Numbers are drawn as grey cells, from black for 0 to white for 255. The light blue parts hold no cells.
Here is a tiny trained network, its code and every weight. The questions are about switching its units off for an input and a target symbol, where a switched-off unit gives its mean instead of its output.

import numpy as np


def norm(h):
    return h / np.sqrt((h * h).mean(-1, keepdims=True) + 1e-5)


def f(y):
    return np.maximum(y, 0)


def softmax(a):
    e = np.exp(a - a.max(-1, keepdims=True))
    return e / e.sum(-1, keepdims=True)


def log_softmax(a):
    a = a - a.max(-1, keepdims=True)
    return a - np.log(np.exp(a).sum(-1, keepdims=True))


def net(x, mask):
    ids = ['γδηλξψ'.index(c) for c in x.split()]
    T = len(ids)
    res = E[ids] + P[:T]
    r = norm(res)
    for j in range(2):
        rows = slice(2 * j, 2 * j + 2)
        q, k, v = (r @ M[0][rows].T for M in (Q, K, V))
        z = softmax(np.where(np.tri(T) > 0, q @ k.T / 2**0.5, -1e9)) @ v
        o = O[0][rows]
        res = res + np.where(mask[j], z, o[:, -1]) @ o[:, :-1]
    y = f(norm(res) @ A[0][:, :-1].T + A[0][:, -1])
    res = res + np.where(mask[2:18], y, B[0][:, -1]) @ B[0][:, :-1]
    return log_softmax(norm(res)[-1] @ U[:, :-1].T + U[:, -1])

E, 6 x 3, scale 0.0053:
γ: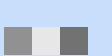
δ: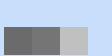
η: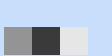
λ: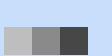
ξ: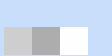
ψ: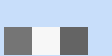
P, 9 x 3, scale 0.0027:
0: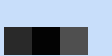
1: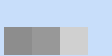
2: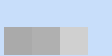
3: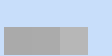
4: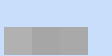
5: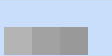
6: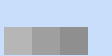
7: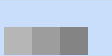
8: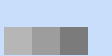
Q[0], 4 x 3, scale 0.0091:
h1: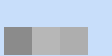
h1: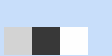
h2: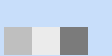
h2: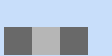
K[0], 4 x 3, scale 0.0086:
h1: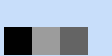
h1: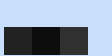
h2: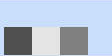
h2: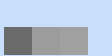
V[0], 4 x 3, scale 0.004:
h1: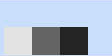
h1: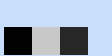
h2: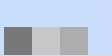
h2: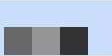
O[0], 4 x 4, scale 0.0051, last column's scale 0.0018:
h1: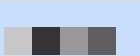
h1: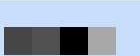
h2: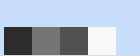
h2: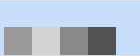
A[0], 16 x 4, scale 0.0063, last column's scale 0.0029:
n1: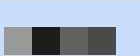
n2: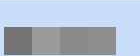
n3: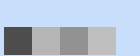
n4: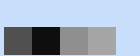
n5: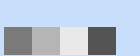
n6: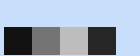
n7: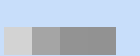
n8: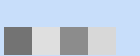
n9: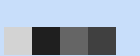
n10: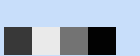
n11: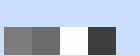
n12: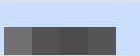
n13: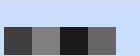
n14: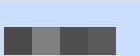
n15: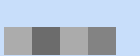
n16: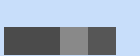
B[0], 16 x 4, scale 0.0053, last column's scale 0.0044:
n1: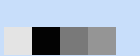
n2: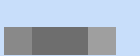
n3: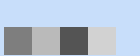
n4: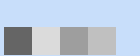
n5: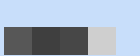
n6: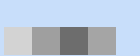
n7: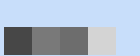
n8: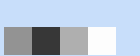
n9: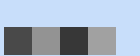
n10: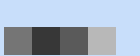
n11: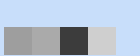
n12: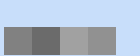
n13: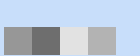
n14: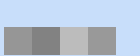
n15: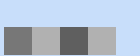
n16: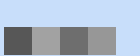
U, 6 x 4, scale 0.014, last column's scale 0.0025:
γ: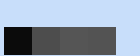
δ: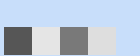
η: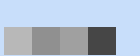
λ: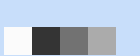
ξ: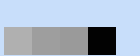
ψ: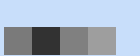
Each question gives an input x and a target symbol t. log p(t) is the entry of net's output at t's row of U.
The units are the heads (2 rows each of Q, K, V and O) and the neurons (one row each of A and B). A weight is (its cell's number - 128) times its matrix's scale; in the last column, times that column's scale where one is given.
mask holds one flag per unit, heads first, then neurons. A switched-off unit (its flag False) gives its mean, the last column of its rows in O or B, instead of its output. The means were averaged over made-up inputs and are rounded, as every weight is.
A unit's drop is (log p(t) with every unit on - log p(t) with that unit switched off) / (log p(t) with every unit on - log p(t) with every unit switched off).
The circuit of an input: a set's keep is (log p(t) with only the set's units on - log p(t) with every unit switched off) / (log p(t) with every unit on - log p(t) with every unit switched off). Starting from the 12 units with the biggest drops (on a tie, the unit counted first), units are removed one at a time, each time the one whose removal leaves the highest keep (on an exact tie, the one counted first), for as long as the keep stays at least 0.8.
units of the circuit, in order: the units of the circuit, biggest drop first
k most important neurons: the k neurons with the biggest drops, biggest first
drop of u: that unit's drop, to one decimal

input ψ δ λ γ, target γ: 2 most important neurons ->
n10; n4
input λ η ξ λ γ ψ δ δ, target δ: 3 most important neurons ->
n8; n4; n9
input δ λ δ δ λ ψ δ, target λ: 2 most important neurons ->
n6; n7
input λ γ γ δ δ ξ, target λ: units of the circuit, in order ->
n4; n5
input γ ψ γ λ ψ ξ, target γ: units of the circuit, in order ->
h1; n7
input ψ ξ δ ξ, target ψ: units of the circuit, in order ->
h1; n8
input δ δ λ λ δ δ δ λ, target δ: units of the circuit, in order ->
h1; n7; n1
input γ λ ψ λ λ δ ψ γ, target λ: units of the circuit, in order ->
n4; n8
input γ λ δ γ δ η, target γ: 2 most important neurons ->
n9; n4
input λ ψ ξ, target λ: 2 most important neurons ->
n4; n5
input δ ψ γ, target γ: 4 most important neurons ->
n10; n8; n4; n11
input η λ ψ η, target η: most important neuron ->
n11
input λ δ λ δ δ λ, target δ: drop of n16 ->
-0.1
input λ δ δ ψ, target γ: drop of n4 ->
0.3
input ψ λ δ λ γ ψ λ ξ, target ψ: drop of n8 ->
0.4
